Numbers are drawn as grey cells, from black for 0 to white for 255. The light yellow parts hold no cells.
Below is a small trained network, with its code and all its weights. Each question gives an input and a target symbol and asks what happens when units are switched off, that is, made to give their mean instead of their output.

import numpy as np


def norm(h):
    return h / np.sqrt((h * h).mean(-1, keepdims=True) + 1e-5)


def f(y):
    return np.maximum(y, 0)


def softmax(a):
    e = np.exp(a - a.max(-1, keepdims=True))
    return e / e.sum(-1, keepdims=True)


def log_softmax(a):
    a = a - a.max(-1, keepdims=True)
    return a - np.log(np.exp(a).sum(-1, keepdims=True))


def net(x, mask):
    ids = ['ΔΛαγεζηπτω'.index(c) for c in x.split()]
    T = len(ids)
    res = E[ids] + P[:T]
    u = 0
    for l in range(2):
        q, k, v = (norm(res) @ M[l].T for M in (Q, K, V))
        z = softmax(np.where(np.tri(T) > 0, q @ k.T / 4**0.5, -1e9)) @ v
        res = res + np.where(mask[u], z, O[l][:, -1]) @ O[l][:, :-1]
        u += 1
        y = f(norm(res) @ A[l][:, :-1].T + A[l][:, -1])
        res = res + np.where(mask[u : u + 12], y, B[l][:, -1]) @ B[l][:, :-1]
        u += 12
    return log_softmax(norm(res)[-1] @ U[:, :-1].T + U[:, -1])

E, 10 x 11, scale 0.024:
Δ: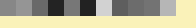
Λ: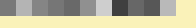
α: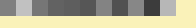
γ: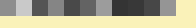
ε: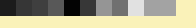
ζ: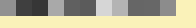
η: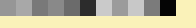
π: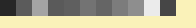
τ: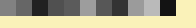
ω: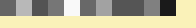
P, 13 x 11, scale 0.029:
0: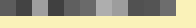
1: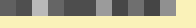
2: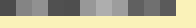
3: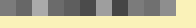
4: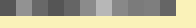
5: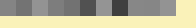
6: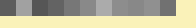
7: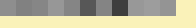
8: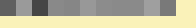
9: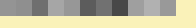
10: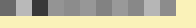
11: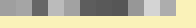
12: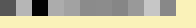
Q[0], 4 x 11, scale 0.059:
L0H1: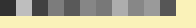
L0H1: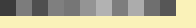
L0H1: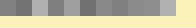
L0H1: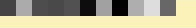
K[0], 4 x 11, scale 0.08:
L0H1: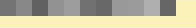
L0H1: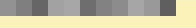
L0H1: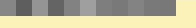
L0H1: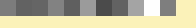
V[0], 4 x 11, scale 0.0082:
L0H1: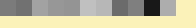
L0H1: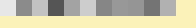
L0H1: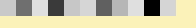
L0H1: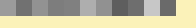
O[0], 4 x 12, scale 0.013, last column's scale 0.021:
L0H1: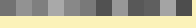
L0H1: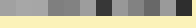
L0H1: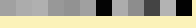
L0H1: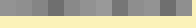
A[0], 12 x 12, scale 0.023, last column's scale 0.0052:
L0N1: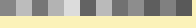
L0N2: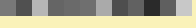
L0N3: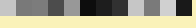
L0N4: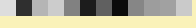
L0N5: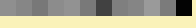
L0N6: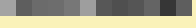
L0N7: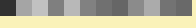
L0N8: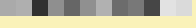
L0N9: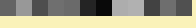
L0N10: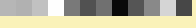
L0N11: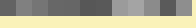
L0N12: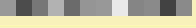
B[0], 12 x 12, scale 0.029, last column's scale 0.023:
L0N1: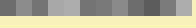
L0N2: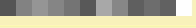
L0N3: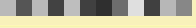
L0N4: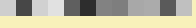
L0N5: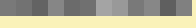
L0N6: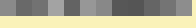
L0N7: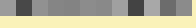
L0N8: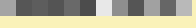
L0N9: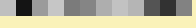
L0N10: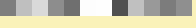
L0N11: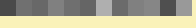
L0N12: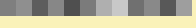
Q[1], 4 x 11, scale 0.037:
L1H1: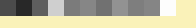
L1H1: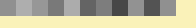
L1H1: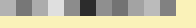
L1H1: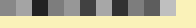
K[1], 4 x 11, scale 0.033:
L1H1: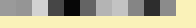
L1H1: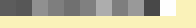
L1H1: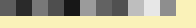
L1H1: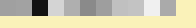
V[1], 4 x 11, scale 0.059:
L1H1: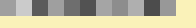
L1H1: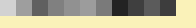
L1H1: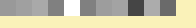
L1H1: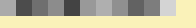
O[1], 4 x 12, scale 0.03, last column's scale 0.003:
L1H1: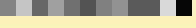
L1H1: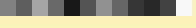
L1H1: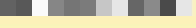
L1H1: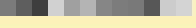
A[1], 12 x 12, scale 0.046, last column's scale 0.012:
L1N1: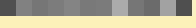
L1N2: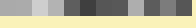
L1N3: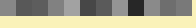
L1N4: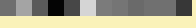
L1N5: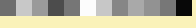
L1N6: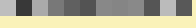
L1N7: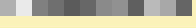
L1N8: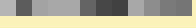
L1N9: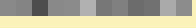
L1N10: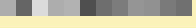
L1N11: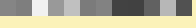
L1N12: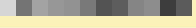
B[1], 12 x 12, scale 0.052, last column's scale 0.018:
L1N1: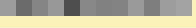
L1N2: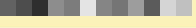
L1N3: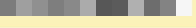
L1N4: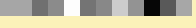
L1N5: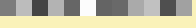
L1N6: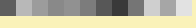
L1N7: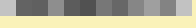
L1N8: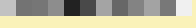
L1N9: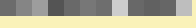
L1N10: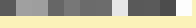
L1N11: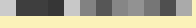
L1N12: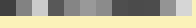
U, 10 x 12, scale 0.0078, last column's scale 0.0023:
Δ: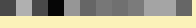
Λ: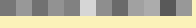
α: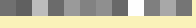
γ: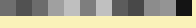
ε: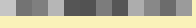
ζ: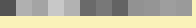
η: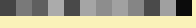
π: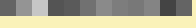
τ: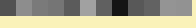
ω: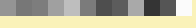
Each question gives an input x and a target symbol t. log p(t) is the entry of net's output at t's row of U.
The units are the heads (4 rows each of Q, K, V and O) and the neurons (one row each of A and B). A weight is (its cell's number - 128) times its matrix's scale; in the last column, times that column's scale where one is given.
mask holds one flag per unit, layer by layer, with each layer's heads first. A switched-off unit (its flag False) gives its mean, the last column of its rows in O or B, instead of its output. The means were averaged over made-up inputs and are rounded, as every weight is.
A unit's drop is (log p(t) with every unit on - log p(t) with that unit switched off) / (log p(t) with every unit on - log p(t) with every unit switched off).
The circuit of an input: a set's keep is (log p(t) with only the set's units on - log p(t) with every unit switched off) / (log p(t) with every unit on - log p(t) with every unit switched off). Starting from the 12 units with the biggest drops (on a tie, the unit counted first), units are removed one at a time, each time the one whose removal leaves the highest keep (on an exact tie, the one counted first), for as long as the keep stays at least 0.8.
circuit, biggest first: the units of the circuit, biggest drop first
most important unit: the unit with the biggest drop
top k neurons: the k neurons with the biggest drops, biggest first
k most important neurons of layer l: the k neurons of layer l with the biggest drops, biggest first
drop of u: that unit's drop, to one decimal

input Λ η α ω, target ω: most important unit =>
L0N1
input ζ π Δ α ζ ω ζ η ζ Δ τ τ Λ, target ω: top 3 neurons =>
[L0N8 L1N4 L0N4]
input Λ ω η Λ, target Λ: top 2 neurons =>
[L0N10 L1N5]
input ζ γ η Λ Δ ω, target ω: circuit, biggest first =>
[L0N1 L1N11 L1H1 L1N3]
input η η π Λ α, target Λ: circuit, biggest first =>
[L1H1 L1N5]
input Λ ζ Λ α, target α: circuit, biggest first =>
[L0H1 L0N3 L0N10]
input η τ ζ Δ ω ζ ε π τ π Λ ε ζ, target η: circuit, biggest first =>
[L0N2 L0N4 L1H1]
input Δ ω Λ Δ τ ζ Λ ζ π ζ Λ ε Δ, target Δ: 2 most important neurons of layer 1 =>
[L1N9 L1N8]
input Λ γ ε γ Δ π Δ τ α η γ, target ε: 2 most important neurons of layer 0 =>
[L0N4 L0N8]
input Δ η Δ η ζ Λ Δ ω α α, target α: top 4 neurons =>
[L0N3 L1N2 L0N10 L0N4]
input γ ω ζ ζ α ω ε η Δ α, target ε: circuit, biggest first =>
[L1N8 L0N4]
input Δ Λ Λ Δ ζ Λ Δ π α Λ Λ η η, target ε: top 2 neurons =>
[L0N4 L1N7]
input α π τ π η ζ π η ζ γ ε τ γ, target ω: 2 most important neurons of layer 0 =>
[L0N8 L0N4]
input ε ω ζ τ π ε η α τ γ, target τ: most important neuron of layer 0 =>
[L0N2]
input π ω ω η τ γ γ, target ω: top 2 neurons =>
[L1N4 L0N4]
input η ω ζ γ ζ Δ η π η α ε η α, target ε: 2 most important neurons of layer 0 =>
[L0N8 L0N4]
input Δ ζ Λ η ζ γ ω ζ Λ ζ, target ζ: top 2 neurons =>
[L1N6 L0N4]
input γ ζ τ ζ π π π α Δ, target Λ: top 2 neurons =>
[L1N5 L0N4]
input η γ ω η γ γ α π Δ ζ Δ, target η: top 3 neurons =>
[L0N4 L1N9 L1N8]
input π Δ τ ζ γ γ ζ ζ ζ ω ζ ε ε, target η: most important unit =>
L0N2
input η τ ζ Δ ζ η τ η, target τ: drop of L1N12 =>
0.1
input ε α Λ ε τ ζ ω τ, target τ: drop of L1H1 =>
0.3
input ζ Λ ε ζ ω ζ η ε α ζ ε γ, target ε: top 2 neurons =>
[L0N4 L1N8]
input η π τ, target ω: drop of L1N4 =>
0.5
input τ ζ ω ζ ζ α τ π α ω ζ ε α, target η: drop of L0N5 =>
0.0
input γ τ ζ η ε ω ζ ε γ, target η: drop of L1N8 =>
0.1
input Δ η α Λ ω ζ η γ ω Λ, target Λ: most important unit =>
L0N10
